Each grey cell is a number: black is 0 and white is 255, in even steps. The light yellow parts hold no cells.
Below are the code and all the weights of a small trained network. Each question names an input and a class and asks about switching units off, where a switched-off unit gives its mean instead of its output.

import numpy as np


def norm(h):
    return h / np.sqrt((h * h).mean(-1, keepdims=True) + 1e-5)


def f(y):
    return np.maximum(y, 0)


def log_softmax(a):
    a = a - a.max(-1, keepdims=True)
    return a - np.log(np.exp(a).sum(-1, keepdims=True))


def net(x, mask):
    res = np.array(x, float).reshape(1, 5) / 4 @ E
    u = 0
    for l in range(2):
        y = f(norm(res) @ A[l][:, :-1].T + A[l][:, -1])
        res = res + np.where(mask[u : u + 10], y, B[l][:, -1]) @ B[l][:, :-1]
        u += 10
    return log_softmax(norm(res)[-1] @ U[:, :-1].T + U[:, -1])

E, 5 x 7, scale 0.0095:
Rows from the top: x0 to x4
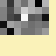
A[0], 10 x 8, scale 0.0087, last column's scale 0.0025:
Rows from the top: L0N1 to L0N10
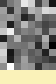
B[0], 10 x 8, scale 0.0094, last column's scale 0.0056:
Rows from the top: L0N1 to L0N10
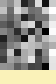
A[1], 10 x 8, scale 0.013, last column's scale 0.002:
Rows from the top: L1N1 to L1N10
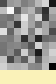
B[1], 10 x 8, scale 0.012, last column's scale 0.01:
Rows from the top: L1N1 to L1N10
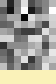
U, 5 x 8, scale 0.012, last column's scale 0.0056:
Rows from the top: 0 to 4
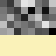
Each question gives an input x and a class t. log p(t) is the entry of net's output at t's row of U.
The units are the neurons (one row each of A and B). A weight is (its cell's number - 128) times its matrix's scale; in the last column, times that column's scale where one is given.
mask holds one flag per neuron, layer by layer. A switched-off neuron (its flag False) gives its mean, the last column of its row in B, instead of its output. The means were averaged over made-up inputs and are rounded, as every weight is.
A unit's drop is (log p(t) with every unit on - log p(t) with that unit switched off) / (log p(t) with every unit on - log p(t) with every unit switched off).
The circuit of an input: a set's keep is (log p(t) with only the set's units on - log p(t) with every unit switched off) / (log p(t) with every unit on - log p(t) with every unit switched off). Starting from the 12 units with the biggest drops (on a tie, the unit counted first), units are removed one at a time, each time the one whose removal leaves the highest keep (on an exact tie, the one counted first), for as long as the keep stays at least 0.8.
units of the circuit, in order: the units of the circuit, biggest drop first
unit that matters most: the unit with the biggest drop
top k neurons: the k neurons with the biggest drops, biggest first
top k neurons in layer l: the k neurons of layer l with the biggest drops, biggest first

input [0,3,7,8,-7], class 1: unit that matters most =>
L0N1
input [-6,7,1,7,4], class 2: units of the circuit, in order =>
L1N3, L1N2
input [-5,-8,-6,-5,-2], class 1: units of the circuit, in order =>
L0N5, L1N3
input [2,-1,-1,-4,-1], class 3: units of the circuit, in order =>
L0N2, L1N10
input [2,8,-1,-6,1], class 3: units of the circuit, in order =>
L0N2, L1N5
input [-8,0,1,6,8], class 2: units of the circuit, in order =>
L1N2, L1N3
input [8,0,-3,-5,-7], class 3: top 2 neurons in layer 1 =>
L1N10, L1N5
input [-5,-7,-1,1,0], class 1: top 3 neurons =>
L0N5, L1N3, L0N6
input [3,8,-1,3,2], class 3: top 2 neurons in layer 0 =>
L0N1, L0N2
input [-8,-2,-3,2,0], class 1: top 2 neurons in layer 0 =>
L0N5, L0N6
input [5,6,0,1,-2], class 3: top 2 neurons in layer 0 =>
L0N1, L0N2
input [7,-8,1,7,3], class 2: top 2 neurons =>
L1N2, L1N6
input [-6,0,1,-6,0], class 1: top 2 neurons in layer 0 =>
L0N5, L0N4
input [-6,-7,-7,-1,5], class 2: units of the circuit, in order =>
L1N2
